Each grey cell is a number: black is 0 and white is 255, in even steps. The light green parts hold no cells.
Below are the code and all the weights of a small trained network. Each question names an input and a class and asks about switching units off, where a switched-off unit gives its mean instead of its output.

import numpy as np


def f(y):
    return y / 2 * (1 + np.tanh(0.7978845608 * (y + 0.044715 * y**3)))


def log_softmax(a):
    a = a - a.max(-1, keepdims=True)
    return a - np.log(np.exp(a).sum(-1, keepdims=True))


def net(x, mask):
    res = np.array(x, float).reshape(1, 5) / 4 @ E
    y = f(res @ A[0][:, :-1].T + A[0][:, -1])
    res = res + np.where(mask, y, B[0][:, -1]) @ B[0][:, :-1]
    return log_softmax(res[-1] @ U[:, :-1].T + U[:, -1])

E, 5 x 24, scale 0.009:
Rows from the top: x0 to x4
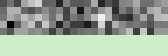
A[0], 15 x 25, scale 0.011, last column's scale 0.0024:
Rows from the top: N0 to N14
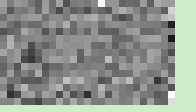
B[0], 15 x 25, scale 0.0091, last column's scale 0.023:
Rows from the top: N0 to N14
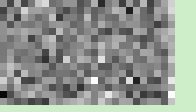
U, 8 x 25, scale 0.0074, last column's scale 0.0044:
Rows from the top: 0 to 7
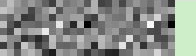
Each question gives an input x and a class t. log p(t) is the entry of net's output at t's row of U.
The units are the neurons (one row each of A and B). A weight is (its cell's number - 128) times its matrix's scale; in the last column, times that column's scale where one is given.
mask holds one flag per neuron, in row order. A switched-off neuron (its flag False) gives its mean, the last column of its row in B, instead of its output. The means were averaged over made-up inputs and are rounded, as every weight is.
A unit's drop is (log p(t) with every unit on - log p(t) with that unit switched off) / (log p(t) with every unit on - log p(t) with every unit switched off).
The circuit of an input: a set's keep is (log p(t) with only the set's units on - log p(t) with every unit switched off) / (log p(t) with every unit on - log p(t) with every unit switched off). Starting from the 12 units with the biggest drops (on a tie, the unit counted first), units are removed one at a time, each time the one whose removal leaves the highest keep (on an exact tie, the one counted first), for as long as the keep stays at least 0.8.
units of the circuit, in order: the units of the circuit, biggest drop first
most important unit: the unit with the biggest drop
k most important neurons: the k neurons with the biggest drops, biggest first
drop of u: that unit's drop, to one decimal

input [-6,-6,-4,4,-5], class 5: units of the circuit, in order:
[N11, N0]
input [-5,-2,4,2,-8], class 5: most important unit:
N1
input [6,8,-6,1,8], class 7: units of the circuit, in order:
[N13, N11, N4]
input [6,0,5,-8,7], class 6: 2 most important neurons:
[N11, N2]
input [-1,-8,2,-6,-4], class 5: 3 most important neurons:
[N1, N0, N4]
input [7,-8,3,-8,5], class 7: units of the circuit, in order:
[N13, N11]
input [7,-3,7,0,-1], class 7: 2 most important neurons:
[N13, N4]
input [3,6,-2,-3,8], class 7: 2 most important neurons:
[N13, N11]
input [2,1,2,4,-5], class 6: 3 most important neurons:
[N11, N0, N12]
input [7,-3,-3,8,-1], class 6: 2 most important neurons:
[N0, N11]
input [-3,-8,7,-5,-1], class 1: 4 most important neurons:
[N13, N2, N1, N5]
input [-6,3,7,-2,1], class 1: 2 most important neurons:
[N13, N0]
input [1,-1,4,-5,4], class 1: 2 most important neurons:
[N13, N1]
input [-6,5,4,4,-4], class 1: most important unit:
N0
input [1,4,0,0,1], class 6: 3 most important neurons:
[N11, N0, N4]
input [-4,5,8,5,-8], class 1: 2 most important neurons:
[N0, N13]
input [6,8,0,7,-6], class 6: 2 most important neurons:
[N0, N11]
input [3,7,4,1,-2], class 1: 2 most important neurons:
[N13, N1]
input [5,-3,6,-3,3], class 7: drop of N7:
0.0
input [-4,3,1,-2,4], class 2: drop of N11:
0.4
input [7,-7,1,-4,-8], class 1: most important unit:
N2
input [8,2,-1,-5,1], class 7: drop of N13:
0.1
